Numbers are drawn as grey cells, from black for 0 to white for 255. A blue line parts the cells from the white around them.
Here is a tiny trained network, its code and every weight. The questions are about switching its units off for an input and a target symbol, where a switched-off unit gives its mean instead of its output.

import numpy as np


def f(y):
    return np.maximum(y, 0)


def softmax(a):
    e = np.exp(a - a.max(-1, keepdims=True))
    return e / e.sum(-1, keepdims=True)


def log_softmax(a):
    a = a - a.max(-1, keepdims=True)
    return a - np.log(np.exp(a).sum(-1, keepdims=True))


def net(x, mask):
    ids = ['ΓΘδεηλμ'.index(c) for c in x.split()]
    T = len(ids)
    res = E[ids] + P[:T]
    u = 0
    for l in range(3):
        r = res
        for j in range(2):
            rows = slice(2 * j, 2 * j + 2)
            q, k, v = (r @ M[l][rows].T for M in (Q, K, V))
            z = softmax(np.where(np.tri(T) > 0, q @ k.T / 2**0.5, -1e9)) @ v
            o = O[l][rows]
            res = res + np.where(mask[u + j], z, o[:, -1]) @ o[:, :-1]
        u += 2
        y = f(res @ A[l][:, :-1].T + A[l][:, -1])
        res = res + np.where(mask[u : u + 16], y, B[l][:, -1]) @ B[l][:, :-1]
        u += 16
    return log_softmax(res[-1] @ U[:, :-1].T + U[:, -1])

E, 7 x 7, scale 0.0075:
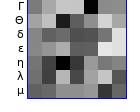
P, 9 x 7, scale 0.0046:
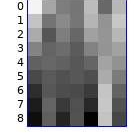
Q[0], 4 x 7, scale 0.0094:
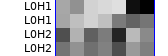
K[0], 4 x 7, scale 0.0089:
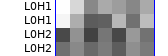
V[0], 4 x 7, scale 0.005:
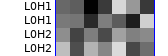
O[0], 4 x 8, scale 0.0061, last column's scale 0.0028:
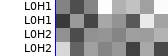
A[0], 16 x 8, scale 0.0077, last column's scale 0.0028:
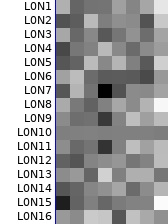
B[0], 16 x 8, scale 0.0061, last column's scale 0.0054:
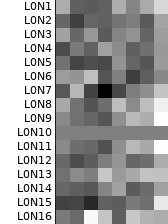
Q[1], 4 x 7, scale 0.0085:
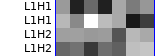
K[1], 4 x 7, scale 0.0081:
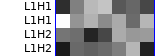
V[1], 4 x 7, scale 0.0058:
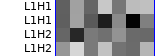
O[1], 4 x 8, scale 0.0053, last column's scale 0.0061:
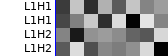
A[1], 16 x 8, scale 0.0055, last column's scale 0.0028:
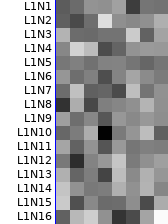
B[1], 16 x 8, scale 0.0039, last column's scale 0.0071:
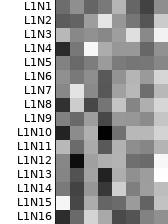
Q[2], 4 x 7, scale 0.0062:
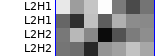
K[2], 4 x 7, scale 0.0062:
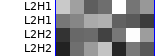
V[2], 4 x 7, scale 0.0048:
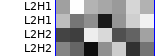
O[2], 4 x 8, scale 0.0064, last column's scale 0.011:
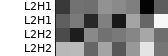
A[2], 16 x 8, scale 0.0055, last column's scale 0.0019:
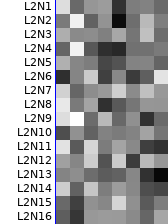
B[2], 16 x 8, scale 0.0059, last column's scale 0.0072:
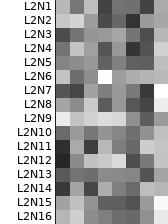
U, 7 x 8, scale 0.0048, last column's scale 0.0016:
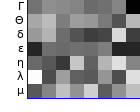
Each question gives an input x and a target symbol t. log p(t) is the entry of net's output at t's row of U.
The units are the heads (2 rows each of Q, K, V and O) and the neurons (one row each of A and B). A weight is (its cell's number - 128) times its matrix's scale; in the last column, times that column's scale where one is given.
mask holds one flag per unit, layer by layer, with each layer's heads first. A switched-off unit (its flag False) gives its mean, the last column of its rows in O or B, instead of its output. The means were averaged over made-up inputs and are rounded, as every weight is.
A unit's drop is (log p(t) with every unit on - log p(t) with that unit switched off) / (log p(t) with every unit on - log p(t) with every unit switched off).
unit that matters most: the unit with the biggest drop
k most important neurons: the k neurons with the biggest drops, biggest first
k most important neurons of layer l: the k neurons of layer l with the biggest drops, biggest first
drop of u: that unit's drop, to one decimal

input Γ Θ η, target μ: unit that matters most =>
L0H1
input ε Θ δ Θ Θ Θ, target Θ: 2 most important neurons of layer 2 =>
[L2N9 L2N4]
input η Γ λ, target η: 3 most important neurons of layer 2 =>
[L2N11 L2N14 L2N8]
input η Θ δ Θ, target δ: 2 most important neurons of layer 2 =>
[L2N2 L2N4]
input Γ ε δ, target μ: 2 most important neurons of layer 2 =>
[L2N12 L2N6]
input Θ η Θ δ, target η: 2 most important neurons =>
[L2N8 L2N15]
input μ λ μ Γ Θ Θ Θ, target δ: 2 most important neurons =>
[L0N7 L2N7]
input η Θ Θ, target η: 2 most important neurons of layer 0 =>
[L0N7 L0N13]
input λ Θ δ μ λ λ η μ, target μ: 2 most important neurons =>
[L2N12 L0N5]
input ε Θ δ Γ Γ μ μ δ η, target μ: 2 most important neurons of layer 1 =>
[L1N16 L1N13]
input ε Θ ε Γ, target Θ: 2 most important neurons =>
[L2N9 L2N2]
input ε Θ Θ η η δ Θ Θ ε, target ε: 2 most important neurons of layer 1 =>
[L1N7 L1N12]
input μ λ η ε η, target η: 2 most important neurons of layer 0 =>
[L0N15 L0N16]
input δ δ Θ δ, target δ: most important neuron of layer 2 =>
[L2N2]
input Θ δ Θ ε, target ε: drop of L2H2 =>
0.2
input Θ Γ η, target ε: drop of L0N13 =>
0.2
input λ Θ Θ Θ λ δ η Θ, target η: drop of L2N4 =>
0.1
